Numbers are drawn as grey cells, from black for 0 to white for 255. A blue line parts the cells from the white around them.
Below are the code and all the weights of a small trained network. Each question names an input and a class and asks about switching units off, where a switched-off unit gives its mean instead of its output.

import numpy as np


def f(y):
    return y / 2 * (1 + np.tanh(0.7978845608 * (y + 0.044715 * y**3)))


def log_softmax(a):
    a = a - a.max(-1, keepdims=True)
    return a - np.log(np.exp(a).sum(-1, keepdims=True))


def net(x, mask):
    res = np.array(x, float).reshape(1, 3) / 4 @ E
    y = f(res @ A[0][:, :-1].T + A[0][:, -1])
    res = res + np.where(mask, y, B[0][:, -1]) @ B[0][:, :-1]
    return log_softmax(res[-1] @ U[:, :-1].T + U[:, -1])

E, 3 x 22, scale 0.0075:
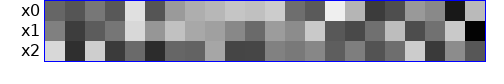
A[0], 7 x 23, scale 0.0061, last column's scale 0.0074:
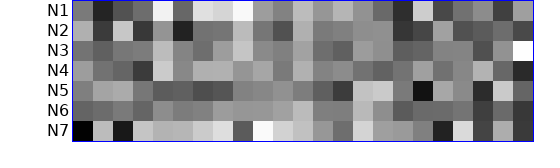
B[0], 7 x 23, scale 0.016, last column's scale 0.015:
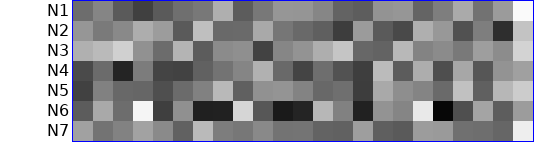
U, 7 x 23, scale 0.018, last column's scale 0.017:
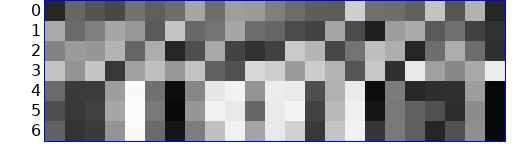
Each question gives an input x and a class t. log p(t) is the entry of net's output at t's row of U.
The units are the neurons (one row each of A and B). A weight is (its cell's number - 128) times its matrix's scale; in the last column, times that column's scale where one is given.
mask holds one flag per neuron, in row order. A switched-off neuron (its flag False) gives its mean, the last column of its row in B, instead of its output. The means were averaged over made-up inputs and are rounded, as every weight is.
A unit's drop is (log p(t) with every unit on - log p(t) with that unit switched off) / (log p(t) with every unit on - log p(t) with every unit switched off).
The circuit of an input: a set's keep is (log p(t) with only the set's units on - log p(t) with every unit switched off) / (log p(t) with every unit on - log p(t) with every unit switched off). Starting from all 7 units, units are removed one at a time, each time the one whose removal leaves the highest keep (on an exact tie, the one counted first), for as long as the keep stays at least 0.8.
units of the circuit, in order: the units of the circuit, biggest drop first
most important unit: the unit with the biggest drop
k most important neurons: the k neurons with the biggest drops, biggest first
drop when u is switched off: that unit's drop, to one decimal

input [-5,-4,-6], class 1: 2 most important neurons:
[N3, N1]
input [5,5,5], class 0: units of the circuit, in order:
[N1]
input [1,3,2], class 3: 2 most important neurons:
[N5, N6]
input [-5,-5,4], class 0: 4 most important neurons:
[N3, N6, N7, N2]
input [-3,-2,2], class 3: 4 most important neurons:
[N6, N2, N7, N4]
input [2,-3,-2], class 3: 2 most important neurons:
[N4, N2]
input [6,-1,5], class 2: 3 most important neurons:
[N3, N6, N7]
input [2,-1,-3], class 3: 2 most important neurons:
[N2, N4]
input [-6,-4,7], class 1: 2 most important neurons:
[N3, N6]
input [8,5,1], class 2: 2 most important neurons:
[N6, N3]
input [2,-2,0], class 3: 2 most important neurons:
[N6, N4]
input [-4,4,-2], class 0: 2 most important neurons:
[N3, N6]
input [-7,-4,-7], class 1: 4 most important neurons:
[N3, N6, N1, N5]
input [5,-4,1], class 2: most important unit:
N3
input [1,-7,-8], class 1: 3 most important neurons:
[N7, N1, N4]
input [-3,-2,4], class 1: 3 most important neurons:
[N3, N1, N6]
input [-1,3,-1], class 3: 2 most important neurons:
[N6, N5]
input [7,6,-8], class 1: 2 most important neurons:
[N7, N5]
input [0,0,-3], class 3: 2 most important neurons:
[N2, N6]
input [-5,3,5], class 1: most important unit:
N3
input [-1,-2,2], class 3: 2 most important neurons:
[N6, N7]
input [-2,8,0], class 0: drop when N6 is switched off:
0.0
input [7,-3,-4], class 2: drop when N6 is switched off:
0.8
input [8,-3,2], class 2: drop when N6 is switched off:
0.6
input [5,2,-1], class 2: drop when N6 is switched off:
0.7
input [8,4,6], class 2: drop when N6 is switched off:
1.2
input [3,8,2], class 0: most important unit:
N1
